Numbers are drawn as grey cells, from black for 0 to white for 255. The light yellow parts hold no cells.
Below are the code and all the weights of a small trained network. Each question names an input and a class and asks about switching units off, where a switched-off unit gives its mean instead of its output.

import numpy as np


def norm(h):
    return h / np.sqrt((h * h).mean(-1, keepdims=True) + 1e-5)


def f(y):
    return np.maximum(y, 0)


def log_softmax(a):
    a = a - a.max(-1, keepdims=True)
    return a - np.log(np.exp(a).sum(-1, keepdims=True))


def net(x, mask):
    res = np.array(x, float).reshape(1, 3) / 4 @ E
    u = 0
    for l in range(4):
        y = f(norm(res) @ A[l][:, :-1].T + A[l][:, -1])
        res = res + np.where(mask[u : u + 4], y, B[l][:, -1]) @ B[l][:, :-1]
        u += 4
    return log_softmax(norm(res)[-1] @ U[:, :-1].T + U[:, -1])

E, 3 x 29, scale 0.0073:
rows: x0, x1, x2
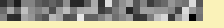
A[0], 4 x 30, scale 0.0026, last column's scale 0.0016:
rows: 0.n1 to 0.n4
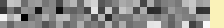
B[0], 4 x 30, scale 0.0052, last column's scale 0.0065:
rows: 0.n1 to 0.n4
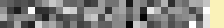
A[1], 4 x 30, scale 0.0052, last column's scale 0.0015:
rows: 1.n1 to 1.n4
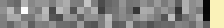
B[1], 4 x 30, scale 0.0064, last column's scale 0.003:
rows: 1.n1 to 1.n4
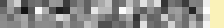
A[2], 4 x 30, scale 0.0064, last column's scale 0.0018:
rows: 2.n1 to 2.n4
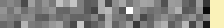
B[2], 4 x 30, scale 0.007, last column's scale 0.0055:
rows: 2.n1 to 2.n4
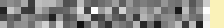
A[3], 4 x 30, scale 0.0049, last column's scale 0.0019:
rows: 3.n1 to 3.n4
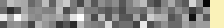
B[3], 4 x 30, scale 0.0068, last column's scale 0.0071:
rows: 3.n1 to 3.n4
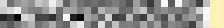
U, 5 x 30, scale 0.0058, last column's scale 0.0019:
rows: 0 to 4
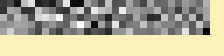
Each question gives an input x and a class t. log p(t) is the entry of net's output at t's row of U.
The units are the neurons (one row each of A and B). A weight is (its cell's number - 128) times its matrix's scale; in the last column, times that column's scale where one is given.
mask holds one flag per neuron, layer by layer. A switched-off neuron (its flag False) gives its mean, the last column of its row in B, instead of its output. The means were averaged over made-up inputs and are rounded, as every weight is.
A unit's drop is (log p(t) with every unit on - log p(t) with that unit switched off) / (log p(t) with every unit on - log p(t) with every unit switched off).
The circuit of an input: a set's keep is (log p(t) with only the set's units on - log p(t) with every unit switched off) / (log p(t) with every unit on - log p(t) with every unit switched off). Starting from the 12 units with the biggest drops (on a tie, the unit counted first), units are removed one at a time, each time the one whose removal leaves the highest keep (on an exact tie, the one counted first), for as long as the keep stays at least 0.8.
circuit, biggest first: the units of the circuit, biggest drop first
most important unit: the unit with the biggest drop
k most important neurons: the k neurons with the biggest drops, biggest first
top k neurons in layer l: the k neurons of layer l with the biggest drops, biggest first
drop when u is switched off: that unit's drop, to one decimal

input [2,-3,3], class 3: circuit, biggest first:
2.n3; 3.n2
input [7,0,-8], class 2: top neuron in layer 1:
1.n3
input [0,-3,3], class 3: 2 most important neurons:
1.n4; 3.n4
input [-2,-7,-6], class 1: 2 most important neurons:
2.n2; 0.n4
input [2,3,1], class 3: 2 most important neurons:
0.n2; 0.n3
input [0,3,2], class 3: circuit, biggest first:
0.n4; 3.n4; 2.n4
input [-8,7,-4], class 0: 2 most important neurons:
3.n3; 2.n2
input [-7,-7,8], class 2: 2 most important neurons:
2.n4; 0.n2
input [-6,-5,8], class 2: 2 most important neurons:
2.n4; 0.n2
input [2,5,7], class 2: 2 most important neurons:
2.n4; 0.n4
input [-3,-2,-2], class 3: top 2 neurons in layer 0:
0.n3; 0.n2
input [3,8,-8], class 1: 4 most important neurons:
1.n2; 0.n4; 2.n4; 1.n1
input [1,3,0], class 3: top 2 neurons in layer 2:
2.n1; 2.n2
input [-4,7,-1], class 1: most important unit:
1.n2
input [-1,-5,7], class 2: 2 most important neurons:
2.n4; 1.n2
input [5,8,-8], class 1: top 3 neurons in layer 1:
1.n2; 1.n1; 1.n4
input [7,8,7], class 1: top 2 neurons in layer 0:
0.n3; 0.n1
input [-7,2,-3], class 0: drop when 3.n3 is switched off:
0.1
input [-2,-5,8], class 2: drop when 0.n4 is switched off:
0.0
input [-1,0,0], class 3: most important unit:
2.n3
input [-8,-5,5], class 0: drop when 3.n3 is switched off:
1.1
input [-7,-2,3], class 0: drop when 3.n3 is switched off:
0.7
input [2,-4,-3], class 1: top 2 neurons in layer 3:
3.n2; 3.n1
